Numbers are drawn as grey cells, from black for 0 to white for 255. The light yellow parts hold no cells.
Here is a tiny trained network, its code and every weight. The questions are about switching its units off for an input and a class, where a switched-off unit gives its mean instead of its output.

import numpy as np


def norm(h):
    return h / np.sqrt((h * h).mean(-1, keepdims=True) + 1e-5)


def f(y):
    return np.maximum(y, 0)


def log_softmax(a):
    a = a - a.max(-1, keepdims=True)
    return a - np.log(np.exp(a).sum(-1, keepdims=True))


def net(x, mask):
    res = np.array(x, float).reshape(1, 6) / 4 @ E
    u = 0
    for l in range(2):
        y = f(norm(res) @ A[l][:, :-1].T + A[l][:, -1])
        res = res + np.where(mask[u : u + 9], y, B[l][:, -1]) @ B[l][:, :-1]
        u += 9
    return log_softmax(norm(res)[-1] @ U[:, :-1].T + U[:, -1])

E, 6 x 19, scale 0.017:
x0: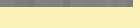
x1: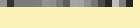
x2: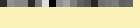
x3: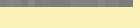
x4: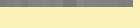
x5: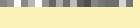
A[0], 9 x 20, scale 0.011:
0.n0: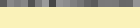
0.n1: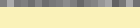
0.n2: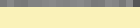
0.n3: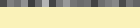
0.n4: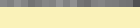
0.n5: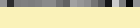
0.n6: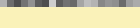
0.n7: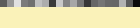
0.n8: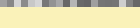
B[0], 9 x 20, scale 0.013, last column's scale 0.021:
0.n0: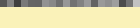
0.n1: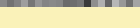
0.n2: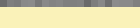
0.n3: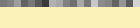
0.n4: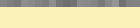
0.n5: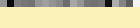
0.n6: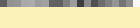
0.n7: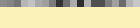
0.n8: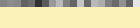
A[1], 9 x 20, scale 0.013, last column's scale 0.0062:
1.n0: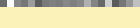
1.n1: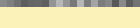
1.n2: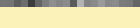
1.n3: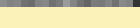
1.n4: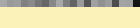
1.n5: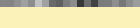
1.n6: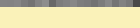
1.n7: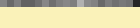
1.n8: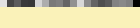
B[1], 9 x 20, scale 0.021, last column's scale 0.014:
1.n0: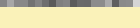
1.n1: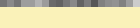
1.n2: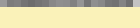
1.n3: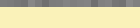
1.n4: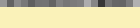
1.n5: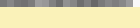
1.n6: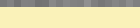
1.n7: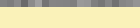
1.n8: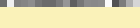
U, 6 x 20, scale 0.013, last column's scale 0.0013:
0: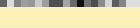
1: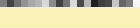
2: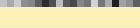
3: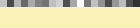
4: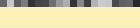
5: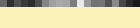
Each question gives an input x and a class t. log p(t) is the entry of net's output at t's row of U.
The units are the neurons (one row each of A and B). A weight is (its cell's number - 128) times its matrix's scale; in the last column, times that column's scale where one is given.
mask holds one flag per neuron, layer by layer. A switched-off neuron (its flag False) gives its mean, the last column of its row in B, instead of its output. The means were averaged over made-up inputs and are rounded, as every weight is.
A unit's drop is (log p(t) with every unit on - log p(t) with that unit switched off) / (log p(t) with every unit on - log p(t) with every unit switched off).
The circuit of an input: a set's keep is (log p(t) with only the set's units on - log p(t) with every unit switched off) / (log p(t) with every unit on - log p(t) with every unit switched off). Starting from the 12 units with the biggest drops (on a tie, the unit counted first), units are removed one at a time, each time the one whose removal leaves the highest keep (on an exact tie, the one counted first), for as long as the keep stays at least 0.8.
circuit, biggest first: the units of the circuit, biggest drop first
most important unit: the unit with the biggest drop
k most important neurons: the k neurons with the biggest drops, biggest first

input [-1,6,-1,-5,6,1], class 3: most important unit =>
0.n5
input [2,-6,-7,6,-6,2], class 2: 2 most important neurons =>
(0.n5 0.n8)
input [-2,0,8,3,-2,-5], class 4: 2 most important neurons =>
(0.n5 0.n3)
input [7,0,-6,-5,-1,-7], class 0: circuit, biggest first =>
(0.n5 0.n6)
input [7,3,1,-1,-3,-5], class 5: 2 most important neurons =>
(0.n7 0.n3)
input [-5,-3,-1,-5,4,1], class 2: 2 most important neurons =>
(0.n5 1.n4)
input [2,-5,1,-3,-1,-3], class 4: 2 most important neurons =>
(0.n7 0.n5)
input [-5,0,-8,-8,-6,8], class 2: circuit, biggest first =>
(0.n5 0.n8)
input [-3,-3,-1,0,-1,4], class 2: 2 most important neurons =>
(0.n8 0.n5)
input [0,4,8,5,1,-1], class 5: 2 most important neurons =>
(0.n3 0.n6)
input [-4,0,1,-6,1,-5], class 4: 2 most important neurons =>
(0.n5 0.n7)
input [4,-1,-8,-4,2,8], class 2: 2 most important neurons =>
(0.n5 1.n4)
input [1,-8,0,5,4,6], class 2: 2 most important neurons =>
(0.n8 0.n6)
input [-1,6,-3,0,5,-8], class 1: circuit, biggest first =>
(0.n6)
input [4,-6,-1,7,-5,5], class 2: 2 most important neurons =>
(0.n8 0.n5)
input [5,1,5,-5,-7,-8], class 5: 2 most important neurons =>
(1.n8 1.n0)
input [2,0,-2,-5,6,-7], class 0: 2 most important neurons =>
(0.n5 0.n6)
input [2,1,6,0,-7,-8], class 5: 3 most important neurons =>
(1.n8 1.n0 0.n8)
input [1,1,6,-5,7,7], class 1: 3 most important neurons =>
(0.n7 1.n8 1.n0)
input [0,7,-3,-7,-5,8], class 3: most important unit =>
0.n8
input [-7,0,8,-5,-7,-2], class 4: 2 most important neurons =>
(0.n5 0.n3)
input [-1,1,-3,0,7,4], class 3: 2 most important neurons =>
(0.n8 1.n8)
